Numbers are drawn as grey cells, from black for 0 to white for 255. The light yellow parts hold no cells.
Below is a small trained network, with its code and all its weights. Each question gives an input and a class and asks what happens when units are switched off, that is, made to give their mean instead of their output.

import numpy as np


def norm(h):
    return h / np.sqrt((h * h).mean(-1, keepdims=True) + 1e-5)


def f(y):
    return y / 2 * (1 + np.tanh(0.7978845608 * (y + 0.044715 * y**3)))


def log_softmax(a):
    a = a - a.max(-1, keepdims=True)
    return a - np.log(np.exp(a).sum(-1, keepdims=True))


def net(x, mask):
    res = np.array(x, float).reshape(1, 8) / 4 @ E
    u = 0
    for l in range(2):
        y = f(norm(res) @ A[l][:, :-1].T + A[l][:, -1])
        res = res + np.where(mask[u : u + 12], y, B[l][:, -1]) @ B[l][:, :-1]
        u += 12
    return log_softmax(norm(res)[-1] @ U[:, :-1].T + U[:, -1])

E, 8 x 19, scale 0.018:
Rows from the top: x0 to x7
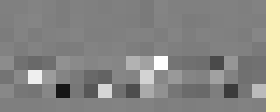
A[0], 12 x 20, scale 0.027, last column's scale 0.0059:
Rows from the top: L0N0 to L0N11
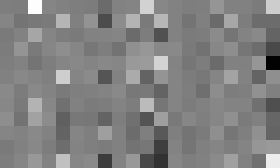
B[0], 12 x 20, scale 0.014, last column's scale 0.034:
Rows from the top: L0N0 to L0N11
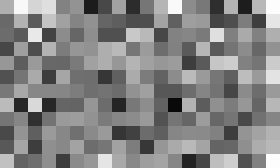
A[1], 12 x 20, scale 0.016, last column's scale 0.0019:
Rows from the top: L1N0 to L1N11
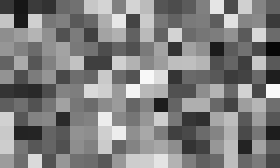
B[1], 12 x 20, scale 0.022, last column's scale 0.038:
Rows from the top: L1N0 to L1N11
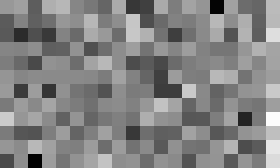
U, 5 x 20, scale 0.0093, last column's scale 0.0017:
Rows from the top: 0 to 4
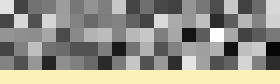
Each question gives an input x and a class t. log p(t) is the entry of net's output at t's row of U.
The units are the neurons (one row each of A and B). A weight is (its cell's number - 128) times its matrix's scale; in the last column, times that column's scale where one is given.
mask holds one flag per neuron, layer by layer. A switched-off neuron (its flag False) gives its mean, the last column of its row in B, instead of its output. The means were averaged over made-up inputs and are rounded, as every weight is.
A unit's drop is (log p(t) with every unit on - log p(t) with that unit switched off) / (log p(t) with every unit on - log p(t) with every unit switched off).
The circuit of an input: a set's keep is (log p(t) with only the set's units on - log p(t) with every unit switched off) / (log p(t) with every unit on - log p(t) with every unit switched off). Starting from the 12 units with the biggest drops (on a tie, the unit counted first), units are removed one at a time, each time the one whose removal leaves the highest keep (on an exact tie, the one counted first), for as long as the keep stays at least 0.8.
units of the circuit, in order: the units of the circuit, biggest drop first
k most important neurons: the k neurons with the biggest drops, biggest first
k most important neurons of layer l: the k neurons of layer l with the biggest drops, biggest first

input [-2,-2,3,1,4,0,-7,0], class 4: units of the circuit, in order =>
[L0N5]
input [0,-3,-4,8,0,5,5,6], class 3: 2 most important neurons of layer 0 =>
[L0N11; L0N4]
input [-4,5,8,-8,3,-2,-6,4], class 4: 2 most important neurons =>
[L0N5; L0N0]
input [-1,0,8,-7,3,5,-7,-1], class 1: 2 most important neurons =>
[L0N1; L0N5]
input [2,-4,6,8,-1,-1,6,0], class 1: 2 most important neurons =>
[L0N11; L0N0]
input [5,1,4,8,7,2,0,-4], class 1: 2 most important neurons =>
[L0N11; L0N1]
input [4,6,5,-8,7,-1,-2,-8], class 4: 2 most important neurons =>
[L0N0; L0N4]
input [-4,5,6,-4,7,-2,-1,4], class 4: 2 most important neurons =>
[L0N0; L0N11]
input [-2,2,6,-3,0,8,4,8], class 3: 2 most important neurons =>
[L0N11; L0N4]
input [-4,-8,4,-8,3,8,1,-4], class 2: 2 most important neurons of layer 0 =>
[L0N5; L0N7]
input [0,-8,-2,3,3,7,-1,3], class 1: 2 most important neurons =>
[L0N11; L0N0]
